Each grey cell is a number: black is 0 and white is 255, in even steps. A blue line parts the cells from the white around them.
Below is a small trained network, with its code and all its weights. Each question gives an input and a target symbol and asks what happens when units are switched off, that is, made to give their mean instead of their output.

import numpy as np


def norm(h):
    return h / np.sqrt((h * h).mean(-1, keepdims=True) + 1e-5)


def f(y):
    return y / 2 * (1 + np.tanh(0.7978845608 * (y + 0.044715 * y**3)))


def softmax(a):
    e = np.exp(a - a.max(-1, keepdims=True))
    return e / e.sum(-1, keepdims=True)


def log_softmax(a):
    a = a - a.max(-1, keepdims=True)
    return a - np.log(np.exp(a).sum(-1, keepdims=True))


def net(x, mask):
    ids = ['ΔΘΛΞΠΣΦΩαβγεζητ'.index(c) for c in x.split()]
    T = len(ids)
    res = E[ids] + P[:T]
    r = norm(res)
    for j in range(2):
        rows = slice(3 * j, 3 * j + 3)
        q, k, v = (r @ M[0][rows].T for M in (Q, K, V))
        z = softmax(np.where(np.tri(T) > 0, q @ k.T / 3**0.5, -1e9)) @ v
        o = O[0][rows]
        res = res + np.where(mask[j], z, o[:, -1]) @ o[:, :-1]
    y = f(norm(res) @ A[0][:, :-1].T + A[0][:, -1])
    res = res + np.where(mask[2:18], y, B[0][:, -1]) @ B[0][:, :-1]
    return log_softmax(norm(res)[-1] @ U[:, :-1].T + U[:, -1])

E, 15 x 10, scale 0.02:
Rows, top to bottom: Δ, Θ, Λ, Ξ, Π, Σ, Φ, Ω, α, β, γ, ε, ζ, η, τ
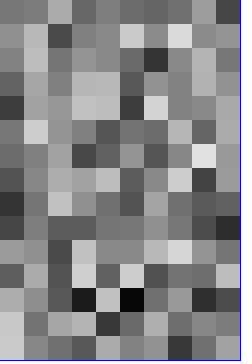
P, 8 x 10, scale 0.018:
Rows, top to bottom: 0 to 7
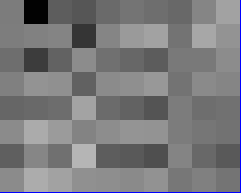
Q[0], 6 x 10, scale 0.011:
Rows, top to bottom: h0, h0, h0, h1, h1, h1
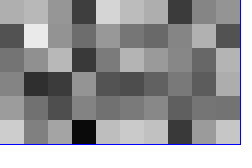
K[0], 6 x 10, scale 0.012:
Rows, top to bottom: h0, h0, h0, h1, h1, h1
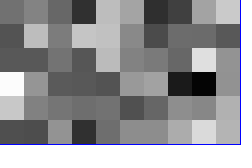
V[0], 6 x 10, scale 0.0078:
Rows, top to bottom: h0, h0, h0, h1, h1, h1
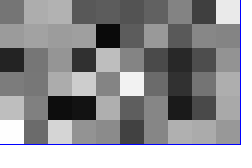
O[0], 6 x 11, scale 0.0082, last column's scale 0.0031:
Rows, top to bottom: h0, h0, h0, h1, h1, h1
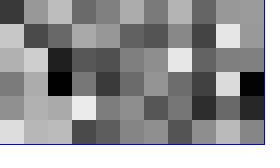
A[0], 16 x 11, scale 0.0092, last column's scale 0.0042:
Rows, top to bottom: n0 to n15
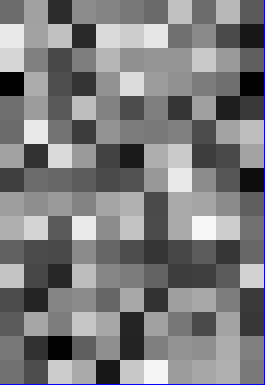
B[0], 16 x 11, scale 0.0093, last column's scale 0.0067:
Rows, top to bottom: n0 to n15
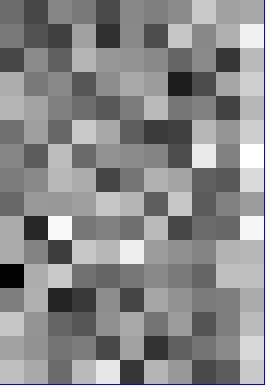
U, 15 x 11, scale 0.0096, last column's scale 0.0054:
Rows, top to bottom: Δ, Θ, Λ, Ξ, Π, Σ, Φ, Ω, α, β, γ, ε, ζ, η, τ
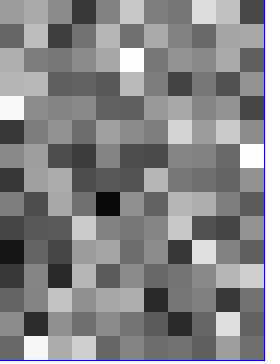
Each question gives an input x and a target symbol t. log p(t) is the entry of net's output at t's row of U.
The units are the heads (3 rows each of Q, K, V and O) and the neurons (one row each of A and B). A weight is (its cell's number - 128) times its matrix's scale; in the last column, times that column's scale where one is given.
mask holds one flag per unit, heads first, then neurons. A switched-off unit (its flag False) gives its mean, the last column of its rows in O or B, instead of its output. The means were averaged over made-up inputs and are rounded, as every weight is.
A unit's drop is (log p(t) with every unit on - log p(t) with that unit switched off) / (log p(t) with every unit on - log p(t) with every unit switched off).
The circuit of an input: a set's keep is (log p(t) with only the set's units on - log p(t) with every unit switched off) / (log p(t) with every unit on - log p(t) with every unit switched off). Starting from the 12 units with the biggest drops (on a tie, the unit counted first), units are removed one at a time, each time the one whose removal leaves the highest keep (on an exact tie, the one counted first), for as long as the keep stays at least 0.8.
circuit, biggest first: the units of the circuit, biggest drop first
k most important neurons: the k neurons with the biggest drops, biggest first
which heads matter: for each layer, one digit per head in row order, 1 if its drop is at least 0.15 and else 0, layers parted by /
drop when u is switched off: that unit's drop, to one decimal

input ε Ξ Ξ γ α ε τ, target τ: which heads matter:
01
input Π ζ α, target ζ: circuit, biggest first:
[h1]
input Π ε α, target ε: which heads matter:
01
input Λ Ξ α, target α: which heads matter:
10
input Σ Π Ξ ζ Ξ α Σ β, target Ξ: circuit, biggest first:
[n3; n9]
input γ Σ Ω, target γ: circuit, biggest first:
[h0; n9]
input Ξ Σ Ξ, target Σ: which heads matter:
10
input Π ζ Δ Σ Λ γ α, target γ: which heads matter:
11
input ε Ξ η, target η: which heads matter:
10
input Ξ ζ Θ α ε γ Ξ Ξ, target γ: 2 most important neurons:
[n2; n7]
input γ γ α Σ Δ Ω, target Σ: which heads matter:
01
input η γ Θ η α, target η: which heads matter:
10
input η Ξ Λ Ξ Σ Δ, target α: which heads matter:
00
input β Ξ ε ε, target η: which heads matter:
00
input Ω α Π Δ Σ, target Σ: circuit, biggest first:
[h0; h1]
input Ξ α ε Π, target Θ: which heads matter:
00
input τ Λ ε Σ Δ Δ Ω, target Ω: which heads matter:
11
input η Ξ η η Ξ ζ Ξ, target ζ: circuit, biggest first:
[h1]
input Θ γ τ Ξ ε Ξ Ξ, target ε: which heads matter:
01
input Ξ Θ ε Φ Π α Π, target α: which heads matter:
11
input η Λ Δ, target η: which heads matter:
11
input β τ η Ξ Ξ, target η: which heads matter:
10
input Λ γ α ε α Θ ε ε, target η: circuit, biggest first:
[n9; h1; n3]
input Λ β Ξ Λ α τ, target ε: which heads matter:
00
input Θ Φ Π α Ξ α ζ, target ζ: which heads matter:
01
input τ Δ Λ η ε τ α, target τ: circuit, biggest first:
[h1]
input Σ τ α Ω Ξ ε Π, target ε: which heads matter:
01
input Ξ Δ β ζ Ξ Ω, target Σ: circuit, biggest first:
[n9; h1]
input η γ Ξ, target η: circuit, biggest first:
[h0; h1]
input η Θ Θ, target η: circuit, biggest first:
[h0]
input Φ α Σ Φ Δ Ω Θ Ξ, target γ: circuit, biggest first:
[h1; n2]
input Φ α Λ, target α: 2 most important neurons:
[n0; n9]
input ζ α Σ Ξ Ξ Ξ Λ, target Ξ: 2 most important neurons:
[n4; n10]
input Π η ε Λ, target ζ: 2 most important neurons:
[n8; n9]
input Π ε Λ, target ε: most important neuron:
[n10]
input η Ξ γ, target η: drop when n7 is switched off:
0.1
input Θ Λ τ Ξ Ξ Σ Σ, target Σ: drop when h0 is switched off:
0.6
